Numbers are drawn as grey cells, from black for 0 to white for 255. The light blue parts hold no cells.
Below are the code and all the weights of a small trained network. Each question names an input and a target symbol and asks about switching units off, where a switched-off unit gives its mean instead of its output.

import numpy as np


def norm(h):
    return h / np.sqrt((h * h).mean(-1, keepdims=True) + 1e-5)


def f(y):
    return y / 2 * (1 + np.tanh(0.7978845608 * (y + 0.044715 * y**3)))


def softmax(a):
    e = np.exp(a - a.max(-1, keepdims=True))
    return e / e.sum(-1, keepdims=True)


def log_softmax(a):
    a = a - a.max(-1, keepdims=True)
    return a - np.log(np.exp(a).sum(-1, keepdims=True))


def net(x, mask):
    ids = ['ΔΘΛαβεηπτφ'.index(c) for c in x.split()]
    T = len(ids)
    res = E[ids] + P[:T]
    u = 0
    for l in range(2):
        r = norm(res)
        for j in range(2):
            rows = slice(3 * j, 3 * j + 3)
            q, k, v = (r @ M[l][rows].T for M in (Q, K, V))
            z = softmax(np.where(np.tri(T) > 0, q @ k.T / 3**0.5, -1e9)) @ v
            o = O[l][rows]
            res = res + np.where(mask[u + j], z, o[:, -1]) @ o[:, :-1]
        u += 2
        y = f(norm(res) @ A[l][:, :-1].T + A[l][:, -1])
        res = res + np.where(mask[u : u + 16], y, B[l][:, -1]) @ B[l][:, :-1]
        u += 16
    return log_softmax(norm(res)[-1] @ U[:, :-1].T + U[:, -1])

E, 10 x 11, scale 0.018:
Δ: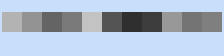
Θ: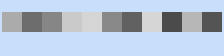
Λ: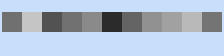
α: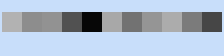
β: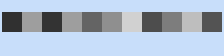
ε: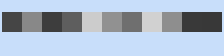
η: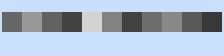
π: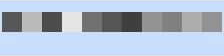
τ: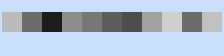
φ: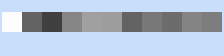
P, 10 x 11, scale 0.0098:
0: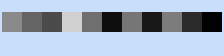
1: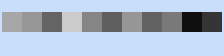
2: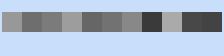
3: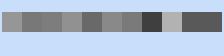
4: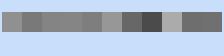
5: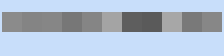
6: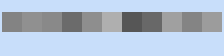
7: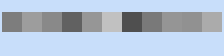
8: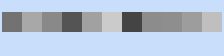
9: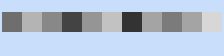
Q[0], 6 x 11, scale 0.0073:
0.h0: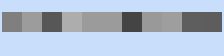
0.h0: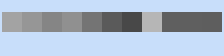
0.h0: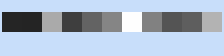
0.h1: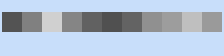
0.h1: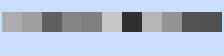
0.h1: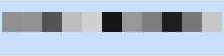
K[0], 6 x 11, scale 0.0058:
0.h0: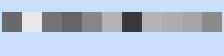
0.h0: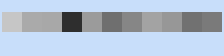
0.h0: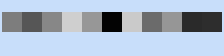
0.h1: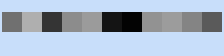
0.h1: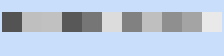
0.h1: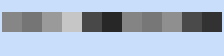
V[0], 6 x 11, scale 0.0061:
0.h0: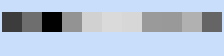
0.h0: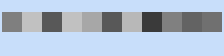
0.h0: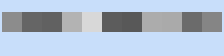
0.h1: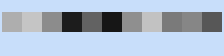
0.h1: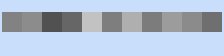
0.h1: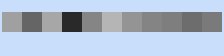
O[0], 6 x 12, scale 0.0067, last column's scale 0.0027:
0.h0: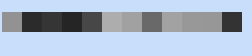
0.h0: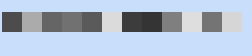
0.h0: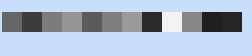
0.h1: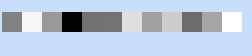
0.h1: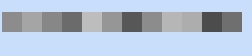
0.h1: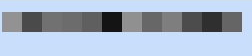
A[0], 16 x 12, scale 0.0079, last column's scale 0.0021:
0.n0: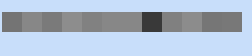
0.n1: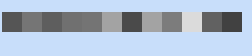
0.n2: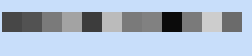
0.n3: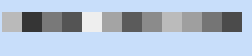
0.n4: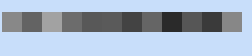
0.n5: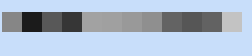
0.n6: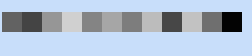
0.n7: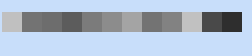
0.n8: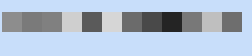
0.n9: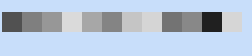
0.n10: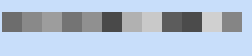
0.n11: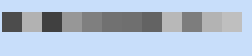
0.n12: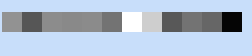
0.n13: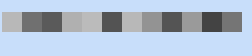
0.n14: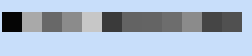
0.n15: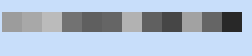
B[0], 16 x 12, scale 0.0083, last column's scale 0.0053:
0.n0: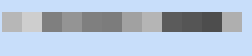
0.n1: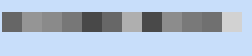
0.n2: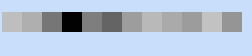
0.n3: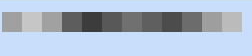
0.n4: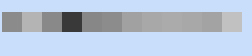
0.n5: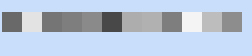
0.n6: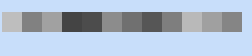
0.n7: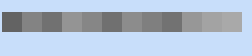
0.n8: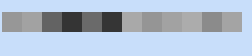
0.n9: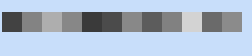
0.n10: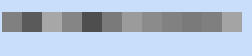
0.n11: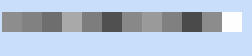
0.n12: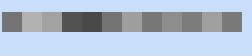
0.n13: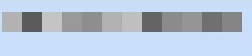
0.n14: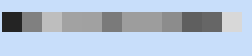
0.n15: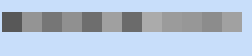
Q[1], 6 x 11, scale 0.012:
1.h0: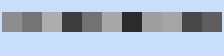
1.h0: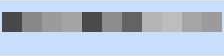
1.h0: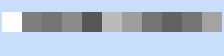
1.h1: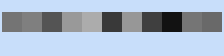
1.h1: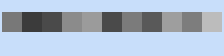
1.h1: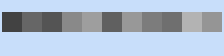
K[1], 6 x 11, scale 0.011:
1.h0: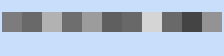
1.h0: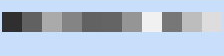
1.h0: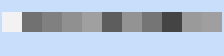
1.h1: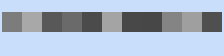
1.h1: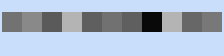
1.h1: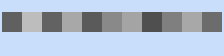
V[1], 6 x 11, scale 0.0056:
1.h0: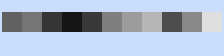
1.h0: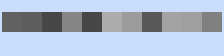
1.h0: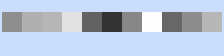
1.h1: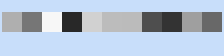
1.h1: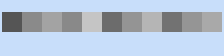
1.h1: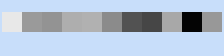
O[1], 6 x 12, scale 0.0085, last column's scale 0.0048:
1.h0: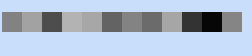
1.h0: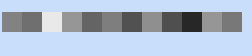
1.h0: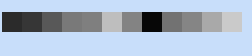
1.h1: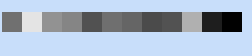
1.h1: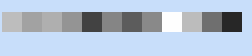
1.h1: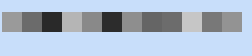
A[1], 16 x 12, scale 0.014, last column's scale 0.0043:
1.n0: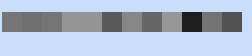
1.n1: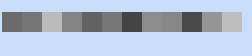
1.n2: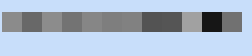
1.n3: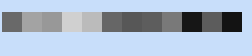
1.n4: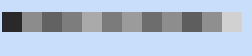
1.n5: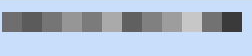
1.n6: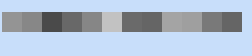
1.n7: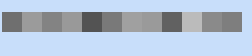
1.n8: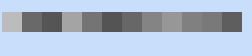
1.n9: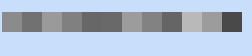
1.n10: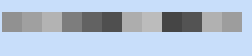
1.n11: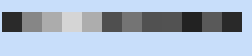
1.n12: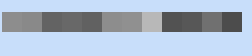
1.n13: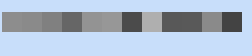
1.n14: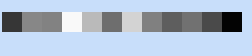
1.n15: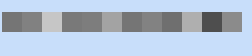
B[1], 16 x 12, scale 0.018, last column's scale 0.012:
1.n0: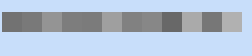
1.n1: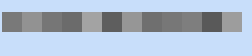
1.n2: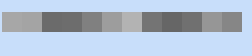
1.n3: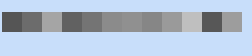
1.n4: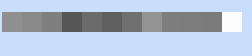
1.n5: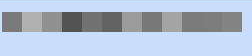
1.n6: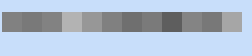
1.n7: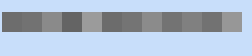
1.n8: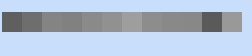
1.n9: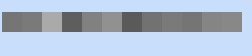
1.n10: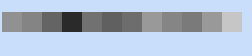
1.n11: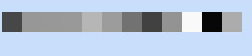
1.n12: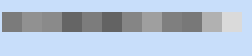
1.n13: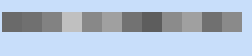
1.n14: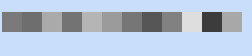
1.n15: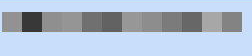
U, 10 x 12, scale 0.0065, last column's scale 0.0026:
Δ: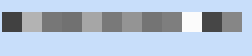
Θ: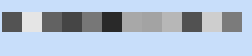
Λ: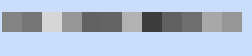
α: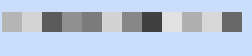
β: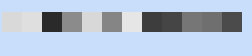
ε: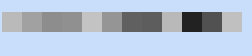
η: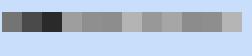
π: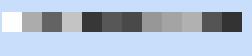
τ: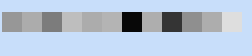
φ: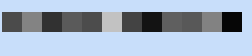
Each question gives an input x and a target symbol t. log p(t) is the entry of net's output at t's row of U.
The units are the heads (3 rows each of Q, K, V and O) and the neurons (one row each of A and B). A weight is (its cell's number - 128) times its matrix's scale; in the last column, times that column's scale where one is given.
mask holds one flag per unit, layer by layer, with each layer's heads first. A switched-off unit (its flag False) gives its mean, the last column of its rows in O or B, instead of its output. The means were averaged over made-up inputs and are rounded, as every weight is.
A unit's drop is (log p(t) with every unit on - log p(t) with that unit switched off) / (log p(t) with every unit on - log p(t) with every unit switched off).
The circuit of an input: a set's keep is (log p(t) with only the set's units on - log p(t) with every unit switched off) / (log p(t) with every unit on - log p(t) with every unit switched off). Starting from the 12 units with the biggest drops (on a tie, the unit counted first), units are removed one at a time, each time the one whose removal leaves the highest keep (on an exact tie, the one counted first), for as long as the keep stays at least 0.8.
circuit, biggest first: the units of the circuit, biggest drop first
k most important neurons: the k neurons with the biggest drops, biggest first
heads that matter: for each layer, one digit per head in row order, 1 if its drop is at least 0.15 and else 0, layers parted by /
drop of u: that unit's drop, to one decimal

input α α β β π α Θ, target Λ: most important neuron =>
(0.n6)
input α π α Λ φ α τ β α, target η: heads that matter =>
10 / 01
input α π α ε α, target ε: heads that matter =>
11 / 11
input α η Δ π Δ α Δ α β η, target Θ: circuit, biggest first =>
(1.n11; 1.n14)
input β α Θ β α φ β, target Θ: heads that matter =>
10 / 10
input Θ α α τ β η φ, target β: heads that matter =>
00 / 10
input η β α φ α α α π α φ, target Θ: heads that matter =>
11 / 00
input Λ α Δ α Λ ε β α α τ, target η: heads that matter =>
00 / 11
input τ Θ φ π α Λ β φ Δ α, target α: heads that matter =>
10 / 11
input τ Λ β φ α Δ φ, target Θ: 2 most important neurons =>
(0.n5; 1.n10)
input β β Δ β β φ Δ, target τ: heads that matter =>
01 / 11
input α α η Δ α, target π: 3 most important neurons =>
(0.n14; 1.n6; 1.n11)
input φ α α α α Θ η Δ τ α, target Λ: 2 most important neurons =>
(1.n15; 0.n9)
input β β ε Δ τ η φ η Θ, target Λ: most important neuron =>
(1.n15)
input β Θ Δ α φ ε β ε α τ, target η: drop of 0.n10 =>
0.1
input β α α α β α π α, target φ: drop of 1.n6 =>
0.2
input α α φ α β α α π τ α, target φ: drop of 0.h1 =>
0.0
